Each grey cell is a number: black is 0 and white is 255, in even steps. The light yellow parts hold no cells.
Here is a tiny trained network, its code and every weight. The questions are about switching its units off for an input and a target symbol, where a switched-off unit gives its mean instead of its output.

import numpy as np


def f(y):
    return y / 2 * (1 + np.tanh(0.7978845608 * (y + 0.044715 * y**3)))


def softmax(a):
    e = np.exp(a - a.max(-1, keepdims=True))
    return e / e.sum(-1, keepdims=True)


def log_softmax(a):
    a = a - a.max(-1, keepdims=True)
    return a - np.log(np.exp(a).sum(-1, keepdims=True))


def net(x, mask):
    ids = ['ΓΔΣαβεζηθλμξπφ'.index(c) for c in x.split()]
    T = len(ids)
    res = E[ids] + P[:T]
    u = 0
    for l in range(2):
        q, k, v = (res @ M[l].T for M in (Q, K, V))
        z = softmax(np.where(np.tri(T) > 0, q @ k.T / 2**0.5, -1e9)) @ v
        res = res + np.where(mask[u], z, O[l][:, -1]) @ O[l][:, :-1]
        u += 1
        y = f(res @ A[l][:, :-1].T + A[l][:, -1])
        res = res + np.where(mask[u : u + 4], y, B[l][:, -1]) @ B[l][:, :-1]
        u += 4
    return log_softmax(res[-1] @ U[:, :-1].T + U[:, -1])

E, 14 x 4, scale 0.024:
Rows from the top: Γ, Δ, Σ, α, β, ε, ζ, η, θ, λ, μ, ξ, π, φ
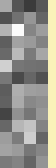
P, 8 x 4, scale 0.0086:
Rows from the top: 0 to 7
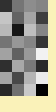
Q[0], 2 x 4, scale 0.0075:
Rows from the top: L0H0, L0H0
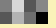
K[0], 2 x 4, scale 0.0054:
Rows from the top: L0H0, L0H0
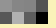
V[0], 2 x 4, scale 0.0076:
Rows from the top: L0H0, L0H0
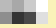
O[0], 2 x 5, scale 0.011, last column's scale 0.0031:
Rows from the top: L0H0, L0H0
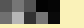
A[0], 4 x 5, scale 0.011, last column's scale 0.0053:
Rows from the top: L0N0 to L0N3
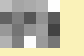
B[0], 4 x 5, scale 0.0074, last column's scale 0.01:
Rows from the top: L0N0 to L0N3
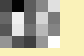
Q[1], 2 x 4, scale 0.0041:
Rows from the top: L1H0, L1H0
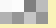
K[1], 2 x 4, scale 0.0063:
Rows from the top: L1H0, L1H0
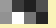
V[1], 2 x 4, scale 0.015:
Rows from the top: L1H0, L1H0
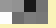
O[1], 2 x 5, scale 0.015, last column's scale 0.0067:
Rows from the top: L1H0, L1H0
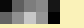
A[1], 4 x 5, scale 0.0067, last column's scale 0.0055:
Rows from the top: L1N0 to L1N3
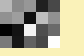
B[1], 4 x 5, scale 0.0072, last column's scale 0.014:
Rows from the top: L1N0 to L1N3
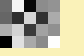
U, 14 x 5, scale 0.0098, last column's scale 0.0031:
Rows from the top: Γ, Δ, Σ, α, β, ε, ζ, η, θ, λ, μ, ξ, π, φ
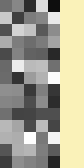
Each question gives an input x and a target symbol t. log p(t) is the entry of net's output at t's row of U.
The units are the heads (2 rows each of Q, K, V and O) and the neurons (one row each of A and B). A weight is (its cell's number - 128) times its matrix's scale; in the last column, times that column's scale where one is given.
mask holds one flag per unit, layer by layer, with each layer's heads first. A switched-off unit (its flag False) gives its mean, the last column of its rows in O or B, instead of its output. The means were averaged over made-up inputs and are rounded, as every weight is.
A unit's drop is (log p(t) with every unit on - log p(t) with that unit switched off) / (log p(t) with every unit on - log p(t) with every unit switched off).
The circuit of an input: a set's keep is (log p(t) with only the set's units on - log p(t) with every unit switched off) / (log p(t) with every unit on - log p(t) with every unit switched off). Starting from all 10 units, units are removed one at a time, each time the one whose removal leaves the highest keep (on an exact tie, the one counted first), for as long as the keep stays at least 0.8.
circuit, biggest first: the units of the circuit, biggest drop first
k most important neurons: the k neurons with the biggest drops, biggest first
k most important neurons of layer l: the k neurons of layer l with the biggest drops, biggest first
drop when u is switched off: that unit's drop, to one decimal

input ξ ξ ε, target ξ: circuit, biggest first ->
(L1H0)
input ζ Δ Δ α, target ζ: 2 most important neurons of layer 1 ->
(L1N0; L1N2)
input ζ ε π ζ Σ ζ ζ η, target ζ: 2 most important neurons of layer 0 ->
(L0N0; L0N3)
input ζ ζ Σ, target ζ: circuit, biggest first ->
(L0N0; L1H0)
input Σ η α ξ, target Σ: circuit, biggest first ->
(L0H0; L1N3)
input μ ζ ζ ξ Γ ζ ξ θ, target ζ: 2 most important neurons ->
(L0N3; L0N0)
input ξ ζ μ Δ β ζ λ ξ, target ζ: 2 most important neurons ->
(L0N3; L0N0)
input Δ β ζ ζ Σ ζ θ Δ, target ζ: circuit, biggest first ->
(L0H0; L0N3)
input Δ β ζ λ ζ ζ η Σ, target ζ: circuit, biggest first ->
(L0N0; L0H0)
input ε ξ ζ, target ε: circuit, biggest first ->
(L1H0; L1N2; L0N3)
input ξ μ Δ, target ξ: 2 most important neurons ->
(L0N3; L0N0)
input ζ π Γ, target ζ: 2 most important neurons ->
(L1N0; L0N0)
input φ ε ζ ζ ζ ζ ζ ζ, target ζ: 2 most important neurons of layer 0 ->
(L0N3; L0N2)
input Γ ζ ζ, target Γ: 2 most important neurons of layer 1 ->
(L1N2; L1N1)
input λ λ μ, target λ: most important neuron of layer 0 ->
(L0N3)
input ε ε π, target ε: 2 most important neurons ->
(L1N2; L1N1)
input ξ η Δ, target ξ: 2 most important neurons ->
(L0N0; L0N3)
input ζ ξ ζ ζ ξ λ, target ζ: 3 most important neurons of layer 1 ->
(L1N3; L1N0; L1N2)
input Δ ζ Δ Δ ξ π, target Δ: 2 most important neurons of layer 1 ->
(L1N3; L1N0)
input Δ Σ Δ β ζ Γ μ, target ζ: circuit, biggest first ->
(L0N0)
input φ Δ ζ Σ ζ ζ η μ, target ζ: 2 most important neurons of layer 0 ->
(L0N3; L0N0)
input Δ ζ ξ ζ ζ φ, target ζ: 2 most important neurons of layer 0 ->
(L0N3; L0N0)
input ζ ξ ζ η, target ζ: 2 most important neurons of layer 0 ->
(L0N3; L0N0)
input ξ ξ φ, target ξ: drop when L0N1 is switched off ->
0.0
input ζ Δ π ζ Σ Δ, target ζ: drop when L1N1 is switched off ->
-0.1
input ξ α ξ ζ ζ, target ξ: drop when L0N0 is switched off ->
0.1
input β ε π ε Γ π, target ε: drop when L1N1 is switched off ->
0.2
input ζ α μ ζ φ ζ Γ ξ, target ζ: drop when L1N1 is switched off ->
-0.1
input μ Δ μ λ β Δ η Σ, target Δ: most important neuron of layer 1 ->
(L1N1)
